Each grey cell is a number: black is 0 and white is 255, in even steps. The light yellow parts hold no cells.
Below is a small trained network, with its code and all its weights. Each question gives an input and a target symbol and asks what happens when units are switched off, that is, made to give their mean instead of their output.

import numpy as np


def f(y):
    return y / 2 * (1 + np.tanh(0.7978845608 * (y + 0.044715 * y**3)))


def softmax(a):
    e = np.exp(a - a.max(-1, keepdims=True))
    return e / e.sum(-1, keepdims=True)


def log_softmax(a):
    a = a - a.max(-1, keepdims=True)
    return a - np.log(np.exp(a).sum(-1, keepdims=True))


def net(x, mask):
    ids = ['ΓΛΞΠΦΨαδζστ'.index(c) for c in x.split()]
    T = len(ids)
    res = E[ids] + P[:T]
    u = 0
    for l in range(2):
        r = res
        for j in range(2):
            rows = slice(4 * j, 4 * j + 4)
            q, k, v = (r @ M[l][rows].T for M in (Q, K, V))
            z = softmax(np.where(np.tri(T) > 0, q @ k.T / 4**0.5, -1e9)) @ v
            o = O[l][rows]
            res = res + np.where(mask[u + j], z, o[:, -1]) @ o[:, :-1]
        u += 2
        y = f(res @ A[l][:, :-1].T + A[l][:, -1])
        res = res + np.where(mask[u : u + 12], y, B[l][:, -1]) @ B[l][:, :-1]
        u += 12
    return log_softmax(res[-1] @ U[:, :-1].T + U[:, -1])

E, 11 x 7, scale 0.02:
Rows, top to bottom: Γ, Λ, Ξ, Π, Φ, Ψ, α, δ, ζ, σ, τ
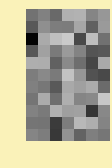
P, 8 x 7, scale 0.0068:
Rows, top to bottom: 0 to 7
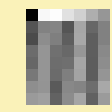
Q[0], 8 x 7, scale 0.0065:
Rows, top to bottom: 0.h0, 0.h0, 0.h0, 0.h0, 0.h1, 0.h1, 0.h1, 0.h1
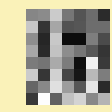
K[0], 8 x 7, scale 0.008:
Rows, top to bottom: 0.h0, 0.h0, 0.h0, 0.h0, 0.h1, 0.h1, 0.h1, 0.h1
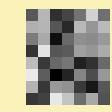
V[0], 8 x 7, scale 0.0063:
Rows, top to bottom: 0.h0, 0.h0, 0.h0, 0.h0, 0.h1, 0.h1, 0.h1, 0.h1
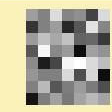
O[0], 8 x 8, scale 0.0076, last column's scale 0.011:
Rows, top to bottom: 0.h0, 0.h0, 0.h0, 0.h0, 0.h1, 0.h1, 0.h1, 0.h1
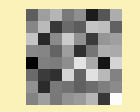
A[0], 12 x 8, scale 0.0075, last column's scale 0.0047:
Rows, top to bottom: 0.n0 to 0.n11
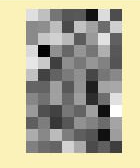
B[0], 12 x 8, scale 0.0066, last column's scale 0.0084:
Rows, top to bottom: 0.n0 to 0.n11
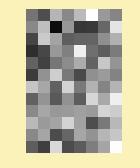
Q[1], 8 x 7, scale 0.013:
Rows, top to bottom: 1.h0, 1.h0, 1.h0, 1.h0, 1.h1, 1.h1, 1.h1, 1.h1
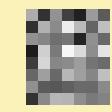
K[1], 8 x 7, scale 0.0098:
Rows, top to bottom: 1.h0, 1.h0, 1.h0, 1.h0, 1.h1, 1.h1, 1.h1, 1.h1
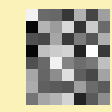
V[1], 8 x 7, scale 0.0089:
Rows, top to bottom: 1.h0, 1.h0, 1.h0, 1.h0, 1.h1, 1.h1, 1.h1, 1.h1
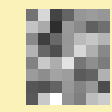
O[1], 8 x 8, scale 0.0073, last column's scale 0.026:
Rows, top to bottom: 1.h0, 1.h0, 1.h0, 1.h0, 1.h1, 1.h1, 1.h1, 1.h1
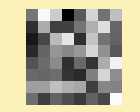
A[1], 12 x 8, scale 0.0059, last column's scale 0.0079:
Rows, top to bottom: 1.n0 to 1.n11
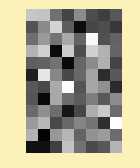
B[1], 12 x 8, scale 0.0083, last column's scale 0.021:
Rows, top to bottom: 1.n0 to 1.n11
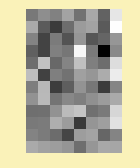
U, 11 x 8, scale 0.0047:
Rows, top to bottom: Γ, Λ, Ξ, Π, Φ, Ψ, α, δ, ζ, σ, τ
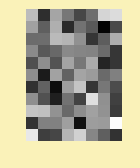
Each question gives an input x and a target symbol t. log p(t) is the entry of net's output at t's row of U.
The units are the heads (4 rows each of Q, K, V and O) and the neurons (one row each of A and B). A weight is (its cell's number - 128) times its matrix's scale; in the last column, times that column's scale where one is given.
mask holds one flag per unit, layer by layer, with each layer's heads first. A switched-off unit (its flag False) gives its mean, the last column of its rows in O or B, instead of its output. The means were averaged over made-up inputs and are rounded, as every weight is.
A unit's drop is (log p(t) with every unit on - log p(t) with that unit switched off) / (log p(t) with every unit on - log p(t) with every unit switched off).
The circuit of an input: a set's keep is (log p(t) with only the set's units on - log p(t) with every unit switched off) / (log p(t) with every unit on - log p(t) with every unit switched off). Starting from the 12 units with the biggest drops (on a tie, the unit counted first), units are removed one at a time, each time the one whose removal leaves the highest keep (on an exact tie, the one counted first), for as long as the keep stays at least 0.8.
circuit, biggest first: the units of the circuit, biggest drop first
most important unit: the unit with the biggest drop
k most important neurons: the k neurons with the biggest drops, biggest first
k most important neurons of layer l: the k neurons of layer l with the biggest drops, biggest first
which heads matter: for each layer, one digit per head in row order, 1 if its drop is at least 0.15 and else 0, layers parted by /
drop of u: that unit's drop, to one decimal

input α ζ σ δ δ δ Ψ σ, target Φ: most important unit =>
1.h0
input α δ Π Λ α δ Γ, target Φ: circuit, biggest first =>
(1.h0, 1.n6, 0.h1)
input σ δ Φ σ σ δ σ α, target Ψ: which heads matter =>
10 / 10
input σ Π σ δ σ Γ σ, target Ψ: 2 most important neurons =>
(1.n5, 1.n2)
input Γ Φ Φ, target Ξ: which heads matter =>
01 / 11
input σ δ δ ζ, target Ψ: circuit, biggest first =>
(1.h0, 0.h0, 1.n5, 0.h1)
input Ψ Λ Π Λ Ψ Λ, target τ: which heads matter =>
11 / 10
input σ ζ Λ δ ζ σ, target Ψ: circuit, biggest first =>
(1.h0, 0.h0, 1.n5)
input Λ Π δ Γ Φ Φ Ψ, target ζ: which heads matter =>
01 / 11
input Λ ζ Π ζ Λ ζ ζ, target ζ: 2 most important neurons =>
(0.n1, 0.n10)
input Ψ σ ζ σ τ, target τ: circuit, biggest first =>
(1.h0, 0.n11, 0.h0)
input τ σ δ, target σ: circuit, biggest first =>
(1.h0, 0.h0)
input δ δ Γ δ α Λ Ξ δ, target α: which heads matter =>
11 / 01
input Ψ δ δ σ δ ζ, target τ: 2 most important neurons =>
(0.n11, 1.n6)
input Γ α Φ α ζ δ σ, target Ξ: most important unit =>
1.h1
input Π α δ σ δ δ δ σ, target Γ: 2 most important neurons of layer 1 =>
(1.n1, 1.n4)
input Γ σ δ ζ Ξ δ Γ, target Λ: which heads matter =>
10 / 10
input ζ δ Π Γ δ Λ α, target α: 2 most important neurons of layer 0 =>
(0.n6, 0.n1)
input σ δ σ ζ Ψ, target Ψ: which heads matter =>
10 / 10
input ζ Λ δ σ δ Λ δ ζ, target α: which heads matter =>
11 / 11
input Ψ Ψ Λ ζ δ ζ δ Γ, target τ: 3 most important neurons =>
(0.n11, 1.n6, 1.n11)
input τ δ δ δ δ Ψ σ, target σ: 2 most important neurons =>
(1.n1, 1.n5)
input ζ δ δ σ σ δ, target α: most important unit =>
0.h1
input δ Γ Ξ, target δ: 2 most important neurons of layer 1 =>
(1.n1, 1.n5)
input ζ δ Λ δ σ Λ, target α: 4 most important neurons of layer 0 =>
(0.n6, 0.n1, 0.n10, 0.n7)
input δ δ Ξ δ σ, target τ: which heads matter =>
11 / 01
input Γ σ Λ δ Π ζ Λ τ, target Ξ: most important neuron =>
(1.n1)
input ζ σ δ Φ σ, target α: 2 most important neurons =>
(0.n6, 1.n4)
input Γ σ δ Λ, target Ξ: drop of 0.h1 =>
0.3
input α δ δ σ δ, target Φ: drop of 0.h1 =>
0.8
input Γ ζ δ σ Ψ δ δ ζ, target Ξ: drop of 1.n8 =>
-0.1
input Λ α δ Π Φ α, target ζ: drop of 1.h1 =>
0.3
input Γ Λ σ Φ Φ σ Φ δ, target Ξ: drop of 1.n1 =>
0.2
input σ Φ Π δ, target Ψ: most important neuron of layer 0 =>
(0.n1)
